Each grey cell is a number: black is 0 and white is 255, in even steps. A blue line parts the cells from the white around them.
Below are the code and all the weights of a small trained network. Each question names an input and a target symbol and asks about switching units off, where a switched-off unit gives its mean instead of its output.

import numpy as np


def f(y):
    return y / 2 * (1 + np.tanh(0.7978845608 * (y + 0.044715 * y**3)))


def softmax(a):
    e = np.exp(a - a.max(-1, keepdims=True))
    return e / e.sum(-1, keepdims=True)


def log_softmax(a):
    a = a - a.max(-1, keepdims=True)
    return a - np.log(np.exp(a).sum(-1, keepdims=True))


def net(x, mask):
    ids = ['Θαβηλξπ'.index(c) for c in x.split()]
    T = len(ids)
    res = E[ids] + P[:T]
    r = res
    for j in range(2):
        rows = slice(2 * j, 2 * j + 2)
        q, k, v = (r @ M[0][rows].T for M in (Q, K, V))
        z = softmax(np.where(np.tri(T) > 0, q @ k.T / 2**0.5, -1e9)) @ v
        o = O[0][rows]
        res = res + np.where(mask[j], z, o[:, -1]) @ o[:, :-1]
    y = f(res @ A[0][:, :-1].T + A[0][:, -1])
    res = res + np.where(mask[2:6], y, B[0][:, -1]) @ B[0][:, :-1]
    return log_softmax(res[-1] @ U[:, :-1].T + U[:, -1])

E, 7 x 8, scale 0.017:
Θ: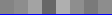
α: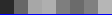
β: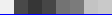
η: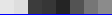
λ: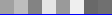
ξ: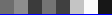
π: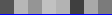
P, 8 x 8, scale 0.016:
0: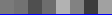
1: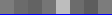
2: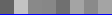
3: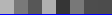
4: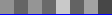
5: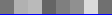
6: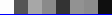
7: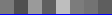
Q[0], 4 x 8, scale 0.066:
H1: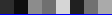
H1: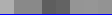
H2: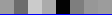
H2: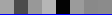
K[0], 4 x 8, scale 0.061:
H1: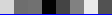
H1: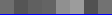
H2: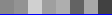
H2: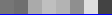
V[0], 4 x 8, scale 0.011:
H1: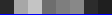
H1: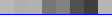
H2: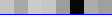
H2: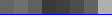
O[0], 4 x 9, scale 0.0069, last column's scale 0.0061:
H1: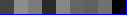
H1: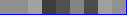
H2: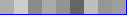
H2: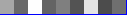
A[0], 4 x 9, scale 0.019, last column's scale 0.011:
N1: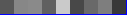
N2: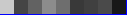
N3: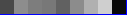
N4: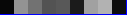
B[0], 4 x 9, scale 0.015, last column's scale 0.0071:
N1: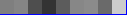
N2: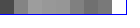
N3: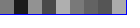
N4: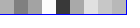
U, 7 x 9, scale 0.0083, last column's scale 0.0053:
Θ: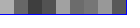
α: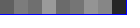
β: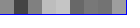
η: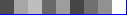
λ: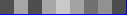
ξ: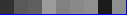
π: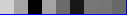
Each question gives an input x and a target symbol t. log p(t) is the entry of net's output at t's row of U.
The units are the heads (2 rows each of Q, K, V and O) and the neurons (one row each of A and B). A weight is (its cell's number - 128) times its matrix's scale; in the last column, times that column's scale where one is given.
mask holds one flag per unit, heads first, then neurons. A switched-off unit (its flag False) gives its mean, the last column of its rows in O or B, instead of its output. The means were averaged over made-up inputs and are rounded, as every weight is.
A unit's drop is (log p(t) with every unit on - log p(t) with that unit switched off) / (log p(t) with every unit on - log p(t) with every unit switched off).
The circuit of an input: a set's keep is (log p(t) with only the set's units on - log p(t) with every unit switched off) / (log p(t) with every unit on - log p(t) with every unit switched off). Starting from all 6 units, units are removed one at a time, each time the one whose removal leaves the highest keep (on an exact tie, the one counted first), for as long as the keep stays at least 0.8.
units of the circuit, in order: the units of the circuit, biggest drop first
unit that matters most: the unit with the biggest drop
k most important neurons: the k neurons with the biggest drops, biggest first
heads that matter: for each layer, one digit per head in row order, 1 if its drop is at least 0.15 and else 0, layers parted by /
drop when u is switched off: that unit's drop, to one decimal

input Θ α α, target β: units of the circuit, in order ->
(N3; N4)
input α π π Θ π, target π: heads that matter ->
10
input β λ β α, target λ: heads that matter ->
01
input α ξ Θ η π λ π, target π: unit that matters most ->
H2
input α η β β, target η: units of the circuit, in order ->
(N2; H1)
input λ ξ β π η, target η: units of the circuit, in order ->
(N2; H2)
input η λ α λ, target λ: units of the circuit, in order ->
(H2; N2)
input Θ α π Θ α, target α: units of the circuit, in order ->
(N4; H1; N1)
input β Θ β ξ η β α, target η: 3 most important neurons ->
(N4; N1; N3)
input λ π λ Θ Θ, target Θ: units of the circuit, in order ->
(N1; H1; N2)
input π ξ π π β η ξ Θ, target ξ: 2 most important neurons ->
(N1; N4)
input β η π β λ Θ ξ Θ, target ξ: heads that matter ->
11
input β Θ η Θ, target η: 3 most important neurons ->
(N2; N4; N1)
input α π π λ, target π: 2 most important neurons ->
(N2; N3)
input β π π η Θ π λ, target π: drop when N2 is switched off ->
0.2
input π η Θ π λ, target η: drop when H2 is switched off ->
0.5
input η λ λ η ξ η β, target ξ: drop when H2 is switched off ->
0.2
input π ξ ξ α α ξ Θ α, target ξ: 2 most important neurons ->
(N1; N4)
